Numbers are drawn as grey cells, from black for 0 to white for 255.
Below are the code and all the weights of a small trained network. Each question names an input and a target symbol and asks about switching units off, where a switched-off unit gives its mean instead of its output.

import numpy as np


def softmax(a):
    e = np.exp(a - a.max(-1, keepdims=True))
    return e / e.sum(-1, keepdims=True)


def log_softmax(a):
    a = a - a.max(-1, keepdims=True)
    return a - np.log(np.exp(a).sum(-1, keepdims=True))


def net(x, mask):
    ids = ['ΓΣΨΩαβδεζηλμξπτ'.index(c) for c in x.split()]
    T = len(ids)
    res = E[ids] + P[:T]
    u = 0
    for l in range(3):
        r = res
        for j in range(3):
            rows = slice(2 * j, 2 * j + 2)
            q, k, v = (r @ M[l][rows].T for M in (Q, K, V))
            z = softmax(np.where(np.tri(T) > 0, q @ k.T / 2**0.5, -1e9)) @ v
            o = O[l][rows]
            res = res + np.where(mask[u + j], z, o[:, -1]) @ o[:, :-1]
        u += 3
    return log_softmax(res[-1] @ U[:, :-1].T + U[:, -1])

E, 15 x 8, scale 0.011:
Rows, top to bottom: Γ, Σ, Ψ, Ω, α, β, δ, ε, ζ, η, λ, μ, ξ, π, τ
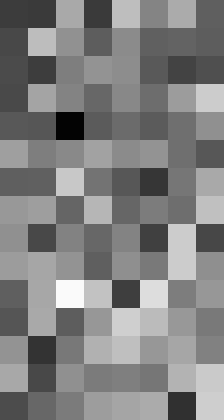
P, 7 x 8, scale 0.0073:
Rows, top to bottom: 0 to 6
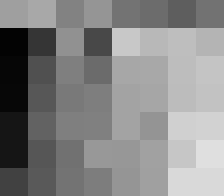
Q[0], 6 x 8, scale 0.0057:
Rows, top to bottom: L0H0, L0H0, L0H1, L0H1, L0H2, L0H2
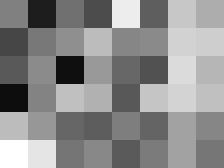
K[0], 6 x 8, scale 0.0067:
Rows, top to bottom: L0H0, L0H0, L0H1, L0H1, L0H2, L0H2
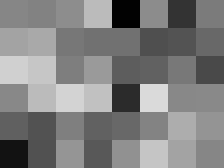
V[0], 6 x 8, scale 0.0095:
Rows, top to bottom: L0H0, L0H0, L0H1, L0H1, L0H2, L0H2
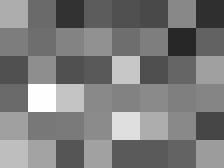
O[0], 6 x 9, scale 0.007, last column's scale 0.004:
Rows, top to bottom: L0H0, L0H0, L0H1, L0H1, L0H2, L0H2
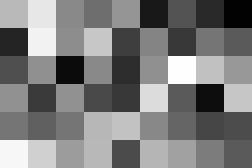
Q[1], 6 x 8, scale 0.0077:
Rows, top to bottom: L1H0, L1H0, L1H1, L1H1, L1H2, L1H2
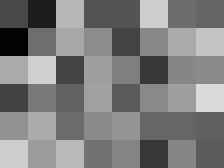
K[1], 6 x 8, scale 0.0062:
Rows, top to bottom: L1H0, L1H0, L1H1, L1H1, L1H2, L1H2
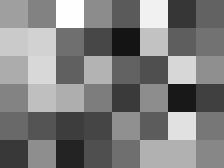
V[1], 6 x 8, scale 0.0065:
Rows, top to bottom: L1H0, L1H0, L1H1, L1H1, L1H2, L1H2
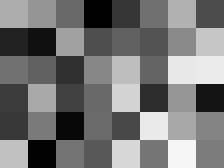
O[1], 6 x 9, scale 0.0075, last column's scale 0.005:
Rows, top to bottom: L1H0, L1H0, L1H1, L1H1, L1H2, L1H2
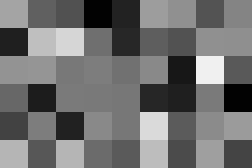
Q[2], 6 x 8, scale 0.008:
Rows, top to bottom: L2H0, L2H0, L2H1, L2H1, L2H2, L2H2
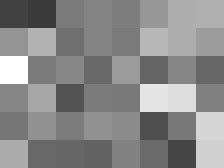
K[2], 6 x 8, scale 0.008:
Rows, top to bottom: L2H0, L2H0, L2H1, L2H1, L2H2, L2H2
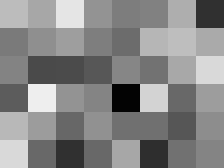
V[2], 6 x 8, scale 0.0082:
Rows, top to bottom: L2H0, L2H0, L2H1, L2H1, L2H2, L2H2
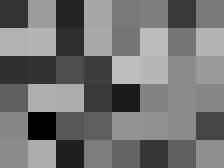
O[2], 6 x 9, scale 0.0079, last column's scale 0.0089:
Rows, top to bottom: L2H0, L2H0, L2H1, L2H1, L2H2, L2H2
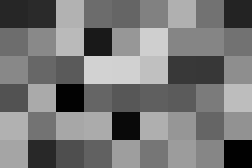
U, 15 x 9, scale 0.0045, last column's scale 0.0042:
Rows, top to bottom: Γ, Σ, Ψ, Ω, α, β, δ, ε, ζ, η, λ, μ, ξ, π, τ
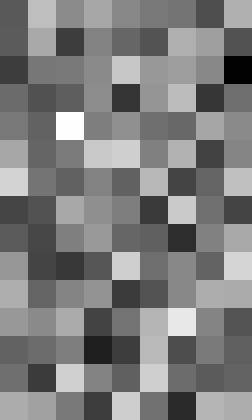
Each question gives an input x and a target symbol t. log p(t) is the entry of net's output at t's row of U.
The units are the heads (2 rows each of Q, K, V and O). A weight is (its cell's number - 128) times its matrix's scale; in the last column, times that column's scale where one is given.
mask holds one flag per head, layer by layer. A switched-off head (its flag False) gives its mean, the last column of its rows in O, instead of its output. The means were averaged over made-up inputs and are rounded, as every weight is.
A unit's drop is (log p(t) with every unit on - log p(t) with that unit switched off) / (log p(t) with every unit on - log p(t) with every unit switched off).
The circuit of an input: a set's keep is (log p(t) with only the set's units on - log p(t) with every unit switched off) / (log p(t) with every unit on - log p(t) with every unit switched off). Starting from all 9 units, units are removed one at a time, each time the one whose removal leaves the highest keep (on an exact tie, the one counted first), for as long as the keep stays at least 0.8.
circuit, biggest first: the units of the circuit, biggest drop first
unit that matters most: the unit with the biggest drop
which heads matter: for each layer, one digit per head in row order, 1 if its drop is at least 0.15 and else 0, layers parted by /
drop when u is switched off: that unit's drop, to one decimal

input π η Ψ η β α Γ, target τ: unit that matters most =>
L1H1
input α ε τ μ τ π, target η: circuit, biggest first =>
L2H2; L0H1; L0H0; L1H1
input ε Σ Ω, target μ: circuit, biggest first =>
L0H2; L2H1; L2H0; L1H1
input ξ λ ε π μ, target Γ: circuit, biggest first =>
L0H1; L2H2; L1H1; L1H0
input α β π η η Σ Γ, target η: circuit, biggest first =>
L2H2; L1H1; L0H1
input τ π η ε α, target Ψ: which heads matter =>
100 / 101 / 101
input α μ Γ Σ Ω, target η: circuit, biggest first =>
L2H2; L0H1; L1H1; L0H0
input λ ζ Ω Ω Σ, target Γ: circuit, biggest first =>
L0H1; L2H2; L1H1; L2H0
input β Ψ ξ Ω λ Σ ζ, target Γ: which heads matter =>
010 / 010 / 001
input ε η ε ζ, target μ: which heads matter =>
001 / 100 / 110
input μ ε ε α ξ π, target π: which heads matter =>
000 / 001 / 110
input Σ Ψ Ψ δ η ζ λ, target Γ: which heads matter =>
010 / 110 / 001
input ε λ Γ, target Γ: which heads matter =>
010 / 010 / 001
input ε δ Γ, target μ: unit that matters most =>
L0H2
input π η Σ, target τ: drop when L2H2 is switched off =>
0.2
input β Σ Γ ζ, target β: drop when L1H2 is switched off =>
0.1
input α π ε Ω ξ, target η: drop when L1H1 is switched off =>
0.5
